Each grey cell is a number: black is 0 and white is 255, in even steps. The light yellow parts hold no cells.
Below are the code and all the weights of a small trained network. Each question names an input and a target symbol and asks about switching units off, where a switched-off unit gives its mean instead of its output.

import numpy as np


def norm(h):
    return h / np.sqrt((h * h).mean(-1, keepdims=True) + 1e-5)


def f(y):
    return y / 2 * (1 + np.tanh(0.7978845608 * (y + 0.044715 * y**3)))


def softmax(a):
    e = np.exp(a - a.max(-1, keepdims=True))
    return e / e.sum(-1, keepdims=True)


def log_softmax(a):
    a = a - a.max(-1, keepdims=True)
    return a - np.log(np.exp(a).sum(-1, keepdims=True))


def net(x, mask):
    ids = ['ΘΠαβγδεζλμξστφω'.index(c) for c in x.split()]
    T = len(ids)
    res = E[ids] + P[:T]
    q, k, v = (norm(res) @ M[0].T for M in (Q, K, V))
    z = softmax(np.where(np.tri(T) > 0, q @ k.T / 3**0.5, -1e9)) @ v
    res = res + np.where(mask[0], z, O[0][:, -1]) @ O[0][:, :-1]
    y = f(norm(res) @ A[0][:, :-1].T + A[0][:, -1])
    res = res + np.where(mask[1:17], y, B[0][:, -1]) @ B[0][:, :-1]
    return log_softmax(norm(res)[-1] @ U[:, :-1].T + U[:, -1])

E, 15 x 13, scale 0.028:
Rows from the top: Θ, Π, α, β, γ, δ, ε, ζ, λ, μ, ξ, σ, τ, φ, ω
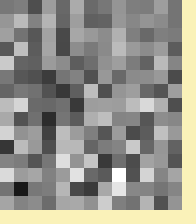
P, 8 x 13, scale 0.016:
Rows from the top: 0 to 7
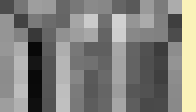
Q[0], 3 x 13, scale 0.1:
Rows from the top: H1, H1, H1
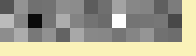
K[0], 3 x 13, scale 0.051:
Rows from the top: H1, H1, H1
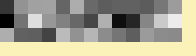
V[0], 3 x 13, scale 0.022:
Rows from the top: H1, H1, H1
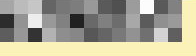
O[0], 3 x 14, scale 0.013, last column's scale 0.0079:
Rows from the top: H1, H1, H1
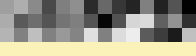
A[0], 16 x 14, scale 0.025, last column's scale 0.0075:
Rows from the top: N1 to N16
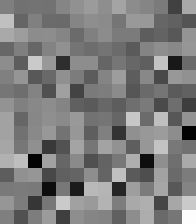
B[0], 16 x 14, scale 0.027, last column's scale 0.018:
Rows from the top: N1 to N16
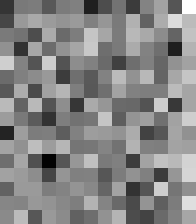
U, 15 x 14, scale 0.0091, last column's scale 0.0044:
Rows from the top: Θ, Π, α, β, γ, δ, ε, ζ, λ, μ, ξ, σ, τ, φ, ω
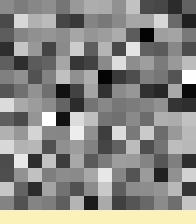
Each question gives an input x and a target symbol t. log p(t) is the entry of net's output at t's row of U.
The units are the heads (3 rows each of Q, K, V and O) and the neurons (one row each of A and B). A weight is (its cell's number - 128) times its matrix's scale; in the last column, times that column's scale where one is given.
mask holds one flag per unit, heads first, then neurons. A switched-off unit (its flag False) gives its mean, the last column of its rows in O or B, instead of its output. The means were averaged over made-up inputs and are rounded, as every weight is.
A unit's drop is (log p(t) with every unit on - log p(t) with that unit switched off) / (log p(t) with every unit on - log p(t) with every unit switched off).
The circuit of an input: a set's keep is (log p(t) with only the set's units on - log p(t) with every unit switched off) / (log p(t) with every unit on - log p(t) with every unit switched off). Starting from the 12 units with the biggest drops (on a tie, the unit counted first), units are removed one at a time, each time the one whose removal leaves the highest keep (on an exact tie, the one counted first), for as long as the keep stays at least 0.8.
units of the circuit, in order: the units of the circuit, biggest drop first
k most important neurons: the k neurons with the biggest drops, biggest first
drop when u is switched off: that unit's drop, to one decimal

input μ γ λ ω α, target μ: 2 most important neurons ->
[N6, N4]
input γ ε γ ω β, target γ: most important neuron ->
[N1]
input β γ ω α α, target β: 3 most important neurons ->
[N2, N9, N1]
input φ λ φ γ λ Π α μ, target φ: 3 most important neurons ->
[N1, N9, N13]
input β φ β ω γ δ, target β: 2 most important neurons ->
[N2, N9]
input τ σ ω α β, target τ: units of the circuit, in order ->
[H1, N1]
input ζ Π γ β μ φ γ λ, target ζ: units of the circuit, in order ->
[N8, H1]
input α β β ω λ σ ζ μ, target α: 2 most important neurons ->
[N9, N6]
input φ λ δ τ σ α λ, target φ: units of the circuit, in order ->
[H1, N1]
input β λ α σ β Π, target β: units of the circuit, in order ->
[H1, N2, N9]
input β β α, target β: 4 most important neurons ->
[N2, N9, N1, N6]
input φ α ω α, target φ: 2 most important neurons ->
[N1, N9]
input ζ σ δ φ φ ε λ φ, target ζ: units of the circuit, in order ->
[H1, N8]
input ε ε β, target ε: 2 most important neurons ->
[N10, N4]
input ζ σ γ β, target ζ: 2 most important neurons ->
[N8, N1]
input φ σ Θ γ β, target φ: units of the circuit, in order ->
[H1, N1, N9]
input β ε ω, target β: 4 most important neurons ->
[N2, N1, N9, N6]
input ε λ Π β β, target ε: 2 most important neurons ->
[N10, N6]
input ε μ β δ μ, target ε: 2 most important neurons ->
[N10, N6]
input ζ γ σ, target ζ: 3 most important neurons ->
[N8, N6, N1]
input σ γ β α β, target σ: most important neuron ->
[N3]
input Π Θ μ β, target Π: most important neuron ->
[N8]
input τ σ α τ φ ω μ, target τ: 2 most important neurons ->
[N6, N1]
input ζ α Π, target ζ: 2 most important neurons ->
[N8, N1]
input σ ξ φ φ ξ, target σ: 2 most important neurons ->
[N3, N7]
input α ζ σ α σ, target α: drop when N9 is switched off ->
0.1
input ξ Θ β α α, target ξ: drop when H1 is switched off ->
0.9
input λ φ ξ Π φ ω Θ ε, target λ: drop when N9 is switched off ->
0.2
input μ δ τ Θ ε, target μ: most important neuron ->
[N6]
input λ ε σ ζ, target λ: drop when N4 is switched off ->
0.2
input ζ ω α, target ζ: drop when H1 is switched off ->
0.9
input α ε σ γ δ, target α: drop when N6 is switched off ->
0.1
